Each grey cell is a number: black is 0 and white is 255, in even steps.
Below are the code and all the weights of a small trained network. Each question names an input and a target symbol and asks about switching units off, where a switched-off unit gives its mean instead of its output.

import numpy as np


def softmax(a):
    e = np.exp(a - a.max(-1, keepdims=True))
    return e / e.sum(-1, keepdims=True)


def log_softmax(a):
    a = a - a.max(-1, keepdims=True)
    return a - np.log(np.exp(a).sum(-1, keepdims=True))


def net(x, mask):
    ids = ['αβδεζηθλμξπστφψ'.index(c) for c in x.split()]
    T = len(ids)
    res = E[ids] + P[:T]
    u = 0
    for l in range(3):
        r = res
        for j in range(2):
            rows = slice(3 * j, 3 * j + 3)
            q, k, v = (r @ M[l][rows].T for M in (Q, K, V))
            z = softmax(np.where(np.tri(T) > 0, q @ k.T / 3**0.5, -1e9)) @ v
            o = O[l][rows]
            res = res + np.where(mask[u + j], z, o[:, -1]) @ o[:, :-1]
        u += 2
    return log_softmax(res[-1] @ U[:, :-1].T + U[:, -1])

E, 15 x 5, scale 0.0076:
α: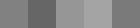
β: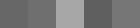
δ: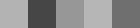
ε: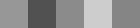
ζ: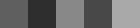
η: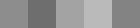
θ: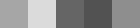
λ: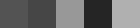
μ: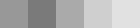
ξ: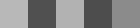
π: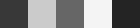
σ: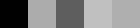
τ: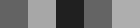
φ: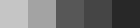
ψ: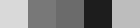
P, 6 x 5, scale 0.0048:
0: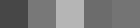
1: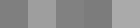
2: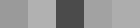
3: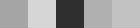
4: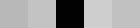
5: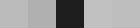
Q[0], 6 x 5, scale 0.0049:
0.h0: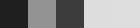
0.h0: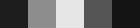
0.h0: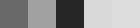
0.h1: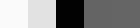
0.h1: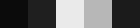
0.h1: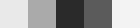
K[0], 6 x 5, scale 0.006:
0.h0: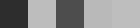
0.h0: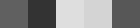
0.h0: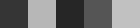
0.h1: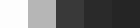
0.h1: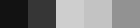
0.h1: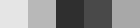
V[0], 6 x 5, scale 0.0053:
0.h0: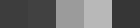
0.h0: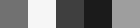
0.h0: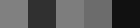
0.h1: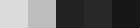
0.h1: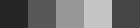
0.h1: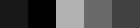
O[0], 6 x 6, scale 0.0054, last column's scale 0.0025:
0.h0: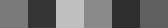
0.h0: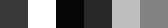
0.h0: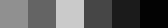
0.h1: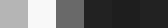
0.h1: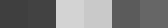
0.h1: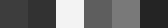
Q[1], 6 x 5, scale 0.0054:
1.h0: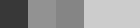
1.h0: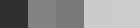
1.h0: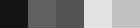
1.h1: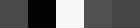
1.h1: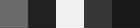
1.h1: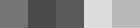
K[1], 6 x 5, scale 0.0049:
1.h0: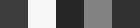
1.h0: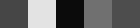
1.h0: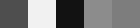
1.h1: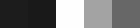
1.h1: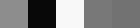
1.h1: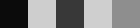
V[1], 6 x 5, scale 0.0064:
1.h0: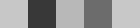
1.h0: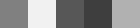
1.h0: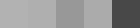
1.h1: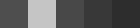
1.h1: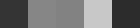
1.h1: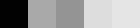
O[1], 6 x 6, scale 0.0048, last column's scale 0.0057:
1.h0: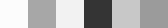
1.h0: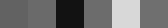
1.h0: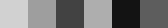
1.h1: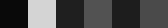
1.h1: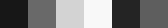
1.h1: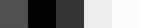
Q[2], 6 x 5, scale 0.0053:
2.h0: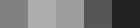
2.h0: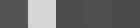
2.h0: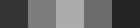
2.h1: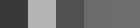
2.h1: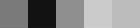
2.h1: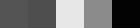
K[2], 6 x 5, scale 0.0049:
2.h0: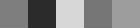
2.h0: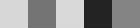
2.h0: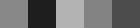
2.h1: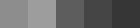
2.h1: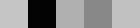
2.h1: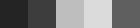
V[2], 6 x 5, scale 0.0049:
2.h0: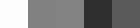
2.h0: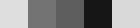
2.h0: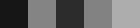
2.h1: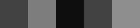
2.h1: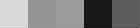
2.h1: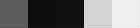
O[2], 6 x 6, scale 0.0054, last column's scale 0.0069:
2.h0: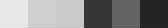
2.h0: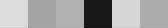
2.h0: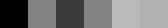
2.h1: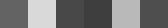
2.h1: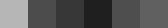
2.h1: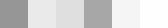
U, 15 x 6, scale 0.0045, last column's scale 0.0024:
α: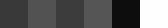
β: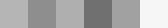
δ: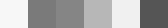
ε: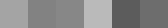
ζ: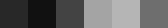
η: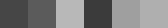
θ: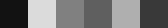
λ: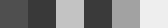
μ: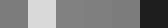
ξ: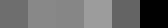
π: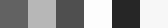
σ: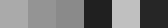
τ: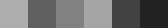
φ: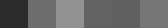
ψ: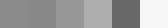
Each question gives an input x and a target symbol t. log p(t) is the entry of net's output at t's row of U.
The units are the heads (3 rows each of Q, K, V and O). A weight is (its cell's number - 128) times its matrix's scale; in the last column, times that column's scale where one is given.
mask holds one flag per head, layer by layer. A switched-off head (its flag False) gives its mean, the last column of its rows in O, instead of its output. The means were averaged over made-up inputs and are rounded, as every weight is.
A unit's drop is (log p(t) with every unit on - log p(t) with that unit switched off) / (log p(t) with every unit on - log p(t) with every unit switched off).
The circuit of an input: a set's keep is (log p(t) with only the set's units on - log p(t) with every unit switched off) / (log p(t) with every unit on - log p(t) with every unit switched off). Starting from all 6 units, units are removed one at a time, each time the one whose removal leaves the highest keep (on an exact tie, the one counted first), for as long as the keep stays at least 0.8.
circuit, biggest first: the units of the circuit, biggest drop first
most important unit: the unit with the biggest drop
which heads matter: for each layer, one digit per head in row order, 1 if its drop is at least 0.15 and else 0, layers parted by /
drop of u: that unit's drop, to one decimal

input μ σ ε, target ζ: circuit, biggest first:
(2.h0 1.h1 0.h1)
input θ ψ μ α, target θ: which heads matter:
10 / 10 / 01
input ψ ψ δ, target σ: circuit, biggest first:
(1.h1 2.h0 0.h1 2.h1)
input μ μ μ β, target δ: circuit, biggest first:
(1.h1 2.h1 0.h1)
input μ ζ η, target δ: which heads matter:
01 / 01 / 01
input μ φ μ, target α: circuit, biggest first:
(0.h1 2.h1 1.h1)
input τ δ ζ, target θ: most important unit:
2.h1
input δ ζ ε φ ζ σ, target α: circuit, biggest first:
(2.h1 0.h1 1.h1)
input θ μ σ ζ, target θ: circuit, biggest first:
(2.h1 1.h0 0.h0 2.h0)
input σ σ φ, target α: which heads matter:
01 / 01 / 01
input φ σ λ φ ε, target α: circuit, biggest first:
(1.h1 0.h1 2.h1)
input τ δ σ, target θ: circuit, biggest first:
(2.h1 0.h0 1.h0)
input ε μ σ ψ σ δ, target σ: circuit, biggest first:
(0.h1 1.h1 2.h0 2.h1)
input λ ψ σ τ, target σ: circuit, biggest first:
(0.h1 2.h0 1.h1 2.h1)
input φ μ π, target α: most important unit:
1.h1
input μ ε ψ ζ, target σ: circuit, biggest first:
(2.h0 1.h1 0.h1 2.h1)
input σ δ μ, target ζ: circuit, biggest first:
(2.h0 1.h1)
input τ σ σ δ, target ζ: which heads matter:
00 / 11 / 10
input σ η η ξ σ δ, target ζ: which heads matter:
10 / 11 / 10
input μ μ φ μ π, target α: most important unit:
0.h1
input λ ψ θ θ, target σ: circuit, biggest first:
(0.h1 2.h0 1.h1 2.h1)
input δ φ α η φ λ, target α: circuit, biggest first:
(2.h1 1.h1 0.h1)
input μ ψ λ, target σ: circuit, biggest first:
(2.h0 1.h1 0.h1 2.h1)
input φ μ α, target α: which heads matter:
11 / 01 / 01
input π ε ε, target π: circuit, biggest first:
(2.h0 1.h1 1.h0 0.h0)
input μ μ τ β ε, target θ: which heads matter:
11 / 11 / 11
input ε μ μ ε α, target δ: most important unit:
1.h1
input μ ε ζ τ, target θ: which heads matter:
10 / 10 / 01
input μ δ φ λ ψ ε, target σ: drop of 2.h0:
0.6
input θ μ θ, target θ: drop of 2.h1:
0.2
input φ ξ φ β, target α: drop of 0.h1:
0.4
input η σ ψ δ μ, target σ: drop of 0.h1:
0.9
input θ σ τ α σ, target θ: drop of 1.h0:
0.3
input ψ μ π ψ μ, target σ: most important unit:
0.h1
